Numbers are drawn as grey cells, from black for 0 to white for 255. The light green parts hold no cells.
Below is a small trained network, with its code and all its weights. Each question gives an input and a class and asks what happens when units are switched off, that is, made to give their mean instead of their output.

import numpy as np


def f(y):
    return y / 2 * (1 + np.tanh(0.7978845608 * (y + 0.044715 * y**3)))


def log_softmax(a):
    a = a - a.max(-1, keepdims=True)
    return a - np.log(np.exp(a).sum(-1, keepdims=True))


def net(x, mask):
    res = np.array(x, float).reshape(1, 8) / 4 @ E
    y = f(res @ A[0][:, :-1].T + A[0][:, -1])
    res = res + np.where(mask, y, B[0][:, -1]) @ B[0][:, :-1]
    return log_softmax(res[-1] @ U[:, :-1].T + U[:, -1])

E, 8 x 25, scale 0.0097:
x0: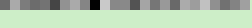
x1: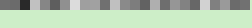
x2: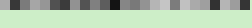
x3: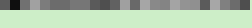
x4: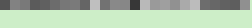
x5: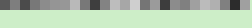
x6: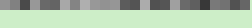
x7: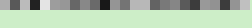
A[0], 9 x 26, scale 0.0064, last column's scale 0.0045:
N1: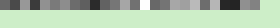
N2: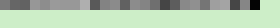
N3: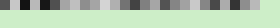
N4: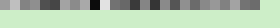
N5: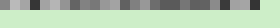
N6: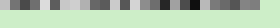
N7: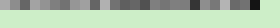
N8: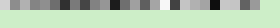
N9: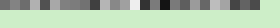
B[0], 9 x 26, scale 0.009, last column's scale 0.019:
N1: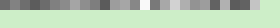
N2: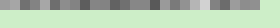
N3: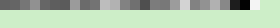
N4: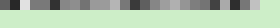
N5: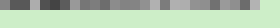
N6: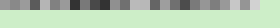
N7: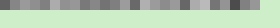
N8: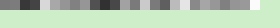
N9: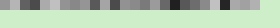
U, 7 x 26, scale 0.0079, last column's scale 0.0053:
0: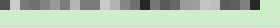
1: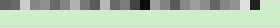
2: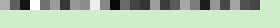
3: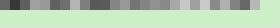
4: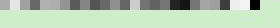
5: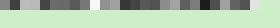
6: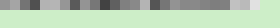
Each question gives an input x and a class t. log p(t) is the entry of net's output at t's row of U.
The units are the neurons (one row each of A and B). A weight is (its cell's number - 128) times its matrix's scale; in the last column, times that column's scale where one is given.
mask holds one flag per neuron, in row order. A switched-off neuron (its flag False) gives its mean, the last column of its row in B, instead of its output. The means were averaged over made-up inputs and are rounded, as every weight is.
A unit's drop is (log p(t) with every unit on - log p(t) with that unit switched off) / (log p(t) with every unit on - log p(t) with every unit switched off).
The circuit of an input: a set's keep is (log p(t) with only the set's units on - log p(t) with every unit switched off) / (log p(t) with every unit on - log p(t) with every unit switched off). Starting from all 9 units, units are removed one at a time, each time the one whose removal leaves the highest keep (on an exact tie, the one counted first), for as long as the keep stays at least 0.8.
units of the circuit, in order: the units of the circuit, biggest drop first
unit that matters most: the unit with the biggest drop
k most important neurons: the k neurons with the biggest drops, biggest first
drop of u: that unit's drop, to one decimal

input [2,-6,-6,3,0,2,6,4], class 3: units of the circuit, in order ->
N5
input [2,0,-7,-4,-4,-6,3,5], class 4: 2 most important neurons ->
N6, N3
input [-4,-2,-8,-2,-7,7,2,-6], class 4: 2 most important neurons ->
N9, N6
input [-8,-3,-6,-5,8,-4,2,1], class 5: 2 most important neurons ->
N8, N9
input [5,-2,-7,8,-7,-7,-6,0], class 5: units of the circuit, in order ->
N8, N4
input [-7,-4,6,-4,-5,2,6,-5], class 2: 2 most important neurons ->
N6, N1
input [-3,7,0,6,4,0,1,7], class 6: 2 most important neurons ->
N3, N6
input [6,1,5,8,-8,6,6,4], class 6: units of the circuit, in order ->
N6, N3
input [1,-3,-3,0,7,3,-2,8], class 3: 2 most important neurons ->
N5, N1
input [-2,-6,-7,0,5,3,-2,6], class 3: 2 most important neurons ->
N5, N1
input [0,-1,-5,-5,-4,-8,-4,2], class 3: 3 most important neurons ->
N5, N6, N9
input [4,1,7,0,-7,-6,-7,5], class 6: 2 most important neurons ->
N3, N8
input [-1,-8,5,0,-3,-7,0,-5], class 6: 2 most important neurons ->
N8, N3
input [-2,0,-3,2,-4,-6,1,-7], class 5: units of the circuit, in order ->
N8
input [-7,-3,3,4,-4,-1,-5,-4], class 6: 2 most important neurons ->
N3, N8
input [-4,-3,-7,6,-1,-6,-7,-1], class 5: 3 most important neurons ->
N8, N9, N6
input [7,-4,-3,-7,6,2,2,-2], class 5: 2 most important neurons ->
N8, N4
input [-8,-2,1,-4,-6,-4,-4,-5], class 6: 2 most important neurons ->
N8, N3
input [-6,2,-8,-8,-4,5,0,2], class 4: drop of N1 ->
0.0
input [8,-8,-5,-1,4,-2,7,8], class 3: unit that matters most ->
N1
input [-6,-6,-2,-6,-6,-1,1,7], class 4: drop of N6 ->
0.1
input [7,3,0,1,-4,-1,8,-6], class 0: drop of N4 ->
-0.1
